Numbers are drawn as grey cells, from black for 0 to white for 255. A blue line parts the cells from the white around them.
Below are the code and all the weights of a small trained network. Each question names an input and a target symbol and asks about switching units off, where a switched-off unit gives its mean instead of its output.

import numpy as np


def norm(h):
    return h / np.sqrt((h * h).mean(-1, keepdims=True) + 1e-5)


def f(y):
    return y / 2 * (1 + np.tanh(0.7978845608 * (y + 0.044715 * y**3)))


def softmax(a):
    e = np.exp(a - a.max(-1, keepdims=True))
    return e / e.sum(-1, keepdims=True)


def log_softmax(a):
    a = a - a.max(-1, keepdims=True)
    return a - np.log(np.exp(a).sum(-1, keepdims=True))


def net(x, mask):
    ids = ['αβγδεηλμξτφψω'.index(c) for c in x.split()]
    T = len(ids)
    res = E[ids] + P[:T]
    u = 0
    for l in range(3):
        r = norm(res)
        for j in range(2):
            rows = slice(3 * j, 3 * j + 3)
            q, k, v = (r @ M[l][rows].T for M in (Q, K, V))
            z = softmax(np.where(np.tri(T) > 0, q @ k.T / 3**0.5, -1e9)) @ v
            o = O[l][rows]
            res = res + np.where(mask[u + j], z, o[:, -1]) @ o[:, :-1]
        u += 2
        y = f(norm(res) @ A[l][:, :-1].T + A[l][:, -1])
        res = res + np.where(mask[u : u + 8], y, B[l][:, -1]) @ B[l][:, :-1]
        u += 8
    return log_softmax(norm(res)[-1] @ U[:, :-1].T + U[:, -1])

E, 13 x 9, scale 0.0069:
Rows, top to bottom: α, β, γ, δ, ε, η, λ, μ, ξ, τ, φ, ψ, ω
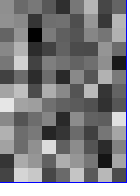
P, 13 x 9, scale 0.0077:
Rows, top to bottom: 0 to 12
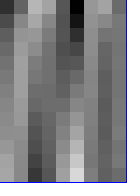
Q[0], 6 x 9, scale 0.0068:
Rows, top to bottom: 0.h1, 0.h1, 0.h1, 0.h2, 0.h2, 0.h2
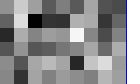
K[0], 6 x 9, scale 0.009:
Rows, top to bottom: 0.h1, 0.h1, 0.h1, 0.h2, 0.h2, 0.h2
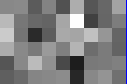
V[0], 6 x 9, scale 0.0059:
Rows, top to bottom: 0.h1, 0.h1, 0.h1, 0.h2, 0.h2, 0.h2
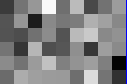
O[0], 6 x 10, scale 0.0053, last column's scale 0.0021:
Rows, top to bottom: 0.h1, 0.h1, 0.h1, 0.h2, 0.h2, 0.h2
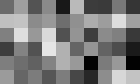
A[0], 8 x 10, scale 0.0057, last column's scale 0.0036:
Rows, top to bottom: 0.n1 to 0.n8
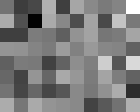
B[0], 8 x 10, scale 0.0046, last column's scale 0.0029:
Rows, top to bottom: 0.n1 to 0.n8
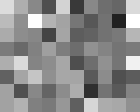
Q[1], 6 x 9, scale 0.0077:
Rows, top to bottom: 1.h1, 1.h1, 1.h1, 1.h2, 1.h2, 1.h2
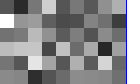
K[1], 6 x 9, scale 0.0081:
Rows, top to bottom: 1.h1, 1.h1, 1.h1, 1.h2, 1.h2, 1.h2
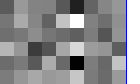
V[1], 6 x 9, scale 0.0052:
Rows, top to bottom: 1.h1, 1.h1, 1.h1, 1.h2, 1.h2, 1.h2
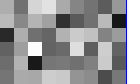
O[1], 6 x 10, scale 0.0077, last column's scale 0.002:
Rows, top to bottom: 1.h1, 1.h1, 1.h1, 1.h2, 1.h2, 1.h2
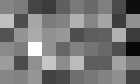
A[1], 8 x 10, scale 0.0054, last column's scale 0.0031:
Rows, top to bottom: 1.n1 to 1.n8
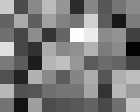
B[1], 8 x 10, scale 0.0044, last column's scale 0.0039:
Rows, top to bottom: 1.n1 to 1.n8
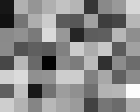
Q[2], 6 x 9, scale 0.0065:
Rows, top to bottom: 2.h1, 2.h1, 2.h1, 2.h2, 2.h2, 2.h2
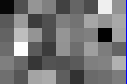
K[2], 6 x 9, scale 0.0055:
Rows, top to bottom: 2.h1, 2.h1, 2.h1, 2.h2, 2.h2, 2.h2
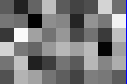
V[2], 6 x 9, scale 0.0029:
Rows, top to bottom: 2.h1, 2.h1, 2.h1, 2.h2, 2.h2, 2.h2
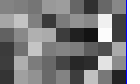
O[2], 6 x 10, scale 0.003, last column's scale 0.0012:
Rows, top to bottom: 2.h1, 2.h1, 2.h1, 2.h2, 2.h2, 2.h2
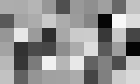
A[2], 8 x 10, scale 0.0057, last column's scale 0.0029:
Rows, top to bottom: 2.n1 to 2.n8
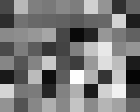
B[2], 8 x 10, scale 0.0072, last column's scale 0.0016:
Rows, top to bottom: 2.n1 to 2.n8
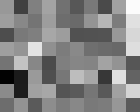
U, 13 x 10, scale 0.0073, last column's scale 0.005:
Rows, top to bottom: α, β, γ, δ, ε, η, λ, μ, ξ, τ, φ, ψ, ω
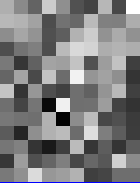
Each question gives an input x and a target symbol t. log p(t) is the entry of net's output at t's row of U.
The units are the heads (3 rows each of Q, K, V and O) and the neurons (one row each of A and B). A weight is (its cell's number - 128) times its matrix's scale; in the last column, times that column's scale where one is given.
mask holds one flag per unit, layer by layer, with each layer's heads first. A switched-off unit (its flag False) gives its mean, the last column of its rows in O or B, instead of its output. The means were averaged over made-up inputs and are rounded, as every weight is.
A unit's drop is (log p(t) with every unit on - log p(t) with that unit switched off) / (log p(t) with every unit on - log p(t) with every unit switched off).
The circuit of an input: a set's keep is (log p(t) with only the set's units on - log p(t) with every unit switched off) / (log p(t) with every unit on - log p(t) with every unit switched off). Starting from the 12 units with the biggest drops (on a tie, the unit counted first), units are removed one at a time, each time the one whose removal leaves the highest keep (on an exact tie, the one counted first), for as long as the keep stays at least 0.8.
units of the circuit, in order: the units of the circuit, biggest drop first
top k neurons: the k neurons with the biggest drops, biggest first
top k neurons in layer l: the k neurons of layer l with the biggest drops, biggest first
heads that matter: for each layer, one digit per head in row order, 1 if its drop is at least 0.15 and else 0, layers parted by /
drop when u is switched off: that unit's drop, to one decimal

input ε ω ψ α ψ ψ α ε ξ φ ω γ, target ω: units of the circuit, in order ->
1.h2
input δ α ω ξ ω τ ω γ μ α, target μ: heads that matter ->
11 / 00 / 00
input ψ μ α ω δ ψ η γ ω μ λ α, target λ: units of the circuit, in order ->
0.h2, 2.n7
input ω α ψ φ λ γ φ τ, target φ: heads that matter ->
11 / 00 / 00
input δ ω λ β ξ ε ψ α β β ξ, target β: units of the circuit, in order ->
0.h2, 0.n1
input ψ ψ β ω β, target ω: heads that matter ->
00 / 00 / 00
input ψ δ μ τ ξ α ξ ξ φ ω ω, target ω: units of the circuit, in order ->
1.h2, 0.n2
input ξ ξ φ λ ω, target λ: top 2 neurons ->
2.n7, 1.n2
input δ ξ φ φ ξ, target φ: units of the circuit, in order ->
1.h1, 0.h1
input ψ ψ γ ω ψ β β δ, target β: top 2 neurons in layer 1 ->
1.n8, 1.n6
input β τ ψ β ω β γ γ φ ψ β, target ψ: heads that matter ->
00 / 10 / 00
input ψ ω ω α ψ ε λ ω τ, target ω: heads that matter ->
00 / 01 / 00
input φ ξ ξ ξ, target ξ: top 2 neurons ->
1.n2, 2.n1
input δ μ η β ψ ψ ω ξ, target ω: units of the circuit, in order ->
1.h2
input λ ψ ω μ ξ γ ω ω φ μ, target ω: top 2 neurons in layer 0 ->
0.n1, 0.n2
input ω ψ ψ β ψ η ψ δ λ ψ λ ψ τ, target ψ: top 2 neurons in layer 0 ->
0.n5, 0.n1
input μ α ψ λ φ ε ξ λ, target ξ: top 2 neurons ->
1.n2, 2.n1
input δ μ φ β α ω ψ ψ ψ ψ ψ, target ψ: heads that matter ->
00 / 10 / 10
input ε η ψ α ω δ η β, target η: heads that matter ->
11 / 01 / 00
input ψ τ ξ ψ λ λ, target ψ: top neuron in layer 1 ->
1.n4
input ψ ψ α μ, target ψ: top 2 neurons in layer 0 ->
0.n2, 0.n1
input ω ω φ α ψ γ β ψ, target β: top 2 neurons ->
0.n2, 1.n3
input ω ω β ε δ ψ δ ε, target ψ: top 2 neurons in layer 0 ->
0.n5, 0.n1
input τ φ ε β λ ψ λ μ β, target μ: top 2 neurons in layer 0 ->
0.n2, 0.n7
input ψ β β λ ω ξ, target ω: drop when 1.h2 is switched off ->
0.1
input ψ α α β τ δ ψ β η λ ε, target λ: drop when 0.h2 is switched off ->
0.6
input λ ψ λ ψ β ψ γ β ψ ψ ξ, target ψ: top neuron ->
0.n1
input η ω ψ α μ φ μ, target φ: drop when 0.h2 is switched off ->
0.1
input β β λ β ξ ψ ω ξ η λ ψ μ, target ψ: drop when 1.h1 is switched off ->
1.1
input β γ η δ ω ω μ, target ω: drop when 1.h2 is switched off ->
0.2
